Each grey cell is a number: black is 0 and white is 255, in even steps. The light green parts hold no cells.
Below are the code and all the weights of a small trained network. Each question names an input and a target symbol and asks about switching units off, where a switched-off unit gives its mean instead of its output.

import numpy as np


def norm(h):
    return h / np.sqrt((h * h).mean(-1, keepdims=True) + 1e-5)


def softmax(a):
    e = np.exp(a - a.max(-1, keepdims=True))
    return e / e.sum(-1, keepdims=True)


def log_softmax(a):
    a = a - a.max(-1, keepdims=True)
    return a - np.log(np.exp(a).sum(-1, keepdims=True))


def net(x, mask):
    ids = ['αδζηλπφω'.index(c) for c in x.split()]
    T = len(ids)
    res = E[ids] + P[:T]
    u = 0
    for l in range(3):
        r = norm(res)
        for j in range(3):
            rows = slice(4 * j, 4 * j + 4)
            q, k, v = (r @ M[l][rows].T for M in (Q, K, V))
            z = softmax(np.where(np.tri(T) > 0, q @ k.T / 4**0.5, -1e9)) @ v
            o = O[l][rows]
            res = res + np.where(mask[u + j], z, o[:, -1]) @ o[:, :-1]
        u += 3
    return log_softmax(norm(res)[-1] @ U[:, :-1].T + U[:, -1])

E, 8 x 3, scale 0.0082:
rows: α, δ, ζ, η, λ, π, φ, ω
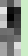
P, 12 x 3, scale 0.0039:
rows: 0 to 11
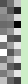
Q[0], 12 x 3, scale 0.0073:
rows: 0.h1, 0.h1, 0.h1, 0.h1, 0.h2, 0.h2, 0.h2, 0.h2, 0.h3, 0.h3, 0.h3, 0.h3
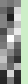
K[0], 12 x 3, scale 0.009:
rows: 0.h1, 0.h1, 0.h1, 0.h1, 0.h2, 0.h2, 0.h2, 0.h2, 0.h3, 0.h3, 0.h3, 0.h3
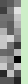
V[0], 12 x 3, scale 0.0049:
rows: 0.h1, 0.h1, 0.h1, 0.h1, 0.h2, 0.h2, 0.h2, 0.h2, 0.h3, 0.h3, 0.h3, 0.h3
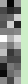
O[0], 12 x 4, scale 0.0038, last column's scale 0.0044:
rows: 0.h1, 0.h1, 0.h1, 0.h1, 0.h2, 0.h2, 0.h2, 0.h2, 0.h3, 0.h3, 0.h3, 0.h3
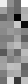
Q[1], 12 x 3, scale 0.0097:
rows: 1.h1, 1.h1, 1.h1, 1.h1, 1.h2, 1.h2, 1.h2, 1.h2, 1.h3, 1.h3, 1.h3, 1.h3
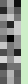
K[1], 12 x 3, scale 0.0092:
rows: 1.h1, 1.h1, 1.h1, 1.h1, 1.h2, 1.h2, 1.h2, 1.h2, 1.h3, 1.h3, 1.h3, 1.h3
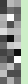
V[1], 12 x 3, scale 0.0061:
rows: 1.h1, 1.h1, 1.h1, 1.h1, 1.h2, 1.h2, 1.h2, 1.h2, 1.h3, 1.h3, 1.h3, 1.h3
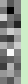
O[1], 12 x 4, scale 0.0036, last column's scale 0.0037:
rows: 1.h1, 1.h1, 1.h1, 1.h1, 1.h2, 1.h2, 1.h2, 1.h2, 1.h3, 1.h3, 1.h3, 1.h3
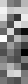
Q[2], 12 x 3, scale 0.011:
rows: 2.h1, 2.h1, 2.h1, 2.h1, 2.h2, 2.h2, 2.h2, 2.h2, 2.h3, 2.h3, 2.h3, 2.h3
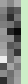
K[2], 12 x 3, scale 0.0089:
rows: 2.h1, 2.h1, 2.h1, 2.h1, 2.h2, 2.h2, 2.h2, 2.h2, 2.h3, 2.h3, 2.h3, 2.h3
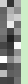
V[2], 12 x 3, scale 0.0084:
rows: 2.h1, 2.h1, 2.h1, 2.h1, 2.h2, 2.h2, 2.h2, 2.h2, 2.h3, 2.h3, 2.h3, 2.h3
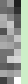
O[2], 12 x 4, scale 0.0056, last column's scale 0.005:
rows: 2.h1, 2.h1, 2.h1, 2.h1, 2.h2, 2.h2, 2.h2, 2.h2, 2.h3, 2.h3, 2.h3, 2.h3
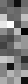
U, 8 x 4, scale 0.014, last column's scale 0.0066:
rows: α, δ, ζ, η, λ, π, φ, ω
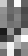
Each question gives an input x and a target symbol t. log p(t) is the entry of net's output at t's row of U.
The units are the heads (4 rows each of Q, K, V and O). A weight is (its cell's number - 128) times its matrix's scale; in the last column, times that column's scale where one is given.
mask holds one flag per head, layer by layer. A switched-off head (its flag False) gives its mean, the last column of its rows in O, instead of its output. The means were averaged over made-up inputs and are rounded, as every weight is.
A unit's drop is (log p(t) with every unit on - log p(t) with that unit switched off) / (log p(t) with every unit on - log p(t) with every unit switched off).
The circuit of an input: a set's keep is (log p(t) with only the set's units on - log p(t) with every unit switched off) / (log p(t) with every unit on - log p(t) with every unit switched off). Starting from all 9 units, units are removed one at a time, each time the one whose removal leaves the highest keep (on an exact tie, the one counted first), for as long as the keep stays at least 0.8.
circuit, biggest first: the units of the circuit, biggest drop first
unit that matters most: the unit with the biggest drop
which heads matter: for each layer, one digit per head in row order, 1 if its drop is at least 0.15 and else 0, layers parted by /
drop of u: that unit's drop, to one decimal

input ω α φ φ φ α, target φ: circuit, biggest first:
1.h2; 2.h3
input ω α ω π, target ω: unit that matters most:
0.h2
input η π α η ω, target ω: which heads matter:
000 / 010 / 000
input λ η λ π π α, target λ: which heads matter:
001 / 110 / 100
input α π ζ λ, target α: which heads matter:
101 / 110 / 100
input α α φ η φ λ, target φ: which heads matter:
010 / 010 / 101
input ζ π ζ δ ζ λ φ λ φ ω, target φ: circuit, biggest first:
1.h2; 2.h3
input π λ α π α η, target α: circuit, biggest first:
0.h1; 1.h1; 2.h1
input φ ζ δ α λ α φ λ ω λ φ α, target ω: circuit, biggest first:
1.h2; 1.h1; 2.h3
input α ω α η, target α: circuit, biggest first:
0.h1; 1.h1; 1.h2; 2.h1
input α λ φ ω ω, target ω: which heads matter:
000 / 110 / 000
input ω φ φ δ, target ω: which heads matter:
010 / 110 / 101
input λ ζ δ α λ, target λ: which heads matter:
011 / 110 / 000
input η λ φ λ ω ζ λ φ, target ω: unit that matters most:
1.h2
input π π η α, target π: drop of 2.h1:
0.4
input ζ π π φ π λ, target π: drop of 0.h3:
0.4
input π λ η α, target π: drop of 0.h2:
0.2
